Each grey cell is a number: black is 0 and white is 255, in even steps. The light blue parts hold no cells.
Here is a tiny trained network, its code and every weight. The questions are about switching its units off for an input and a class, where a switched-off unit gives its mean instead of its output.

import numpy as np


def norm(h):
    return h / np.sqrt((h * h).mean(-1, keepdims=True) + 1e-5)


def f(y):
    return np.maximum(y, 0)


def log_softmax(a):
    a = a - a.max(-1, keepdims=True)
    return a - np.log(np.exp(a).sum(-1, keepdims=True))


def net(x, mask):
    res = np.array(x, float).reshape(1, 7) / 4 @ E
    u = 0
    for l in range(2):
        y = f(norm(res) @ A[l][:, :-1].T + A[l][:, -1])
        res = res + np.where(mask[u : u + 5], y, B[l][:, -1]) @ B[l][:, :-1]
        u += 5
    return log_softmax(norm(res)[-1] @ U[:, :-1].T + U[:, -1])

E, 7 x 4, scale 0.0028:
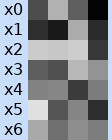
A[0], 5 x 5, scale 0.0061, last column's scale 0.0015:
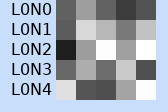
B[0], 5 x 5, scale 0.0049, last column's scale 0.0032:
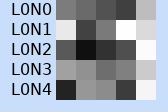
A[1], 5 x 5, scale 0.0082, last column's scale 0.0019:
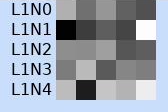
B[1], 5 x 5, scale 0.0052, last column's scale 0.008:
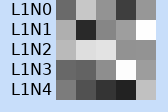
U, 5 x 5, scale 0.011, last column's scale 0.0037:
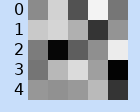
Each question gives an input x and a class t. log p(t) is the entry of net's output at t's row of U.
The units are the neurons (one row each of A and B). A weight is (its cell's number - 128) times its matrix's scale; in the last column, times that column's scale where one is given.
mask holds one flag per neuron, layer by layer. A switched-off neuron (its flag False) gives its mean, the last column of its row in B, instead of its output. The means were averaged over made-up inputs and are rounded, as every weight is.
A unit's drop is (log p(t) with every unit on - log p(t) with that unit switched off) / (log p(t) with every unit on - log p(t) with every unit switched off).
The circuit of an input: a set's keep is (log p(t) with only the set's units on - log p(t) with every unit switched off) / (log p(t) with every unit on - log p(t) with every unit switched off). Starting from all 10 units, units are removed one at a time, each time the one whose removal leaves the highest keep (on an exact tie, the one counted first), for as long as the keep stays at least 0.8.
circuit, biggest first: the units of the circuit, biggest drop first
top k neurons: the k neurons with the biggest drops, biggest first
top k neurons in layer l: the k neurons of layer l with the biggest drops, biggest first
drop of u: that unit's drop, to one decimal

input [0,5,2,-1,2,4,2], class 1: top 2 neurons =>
(L0N2, L1N2)
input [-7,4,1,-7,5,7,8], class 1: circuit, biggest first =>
(L0N2, L1N0, L1N1)
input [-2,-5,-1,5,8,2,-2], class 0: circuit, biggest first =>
(L0N2, L1N1)
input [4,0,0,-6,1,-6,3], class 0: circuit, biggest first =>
(L0N2, L1N4)
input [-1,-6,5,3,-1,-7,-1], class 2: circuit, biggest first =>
(L0N2)
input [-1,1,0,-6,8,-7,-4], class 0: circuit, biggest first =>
(L0N2, L1N4)
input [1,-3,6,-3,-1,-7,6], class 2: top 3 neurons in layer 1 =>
(L1N4, L1N2, L1N0)
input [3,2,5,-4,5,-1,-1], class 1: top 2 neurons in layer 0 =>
(L0N2, L0N0)
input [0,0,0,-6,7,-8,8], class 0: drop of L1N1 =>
0.2
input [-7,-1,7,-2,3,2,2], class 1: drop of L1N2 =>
0.0
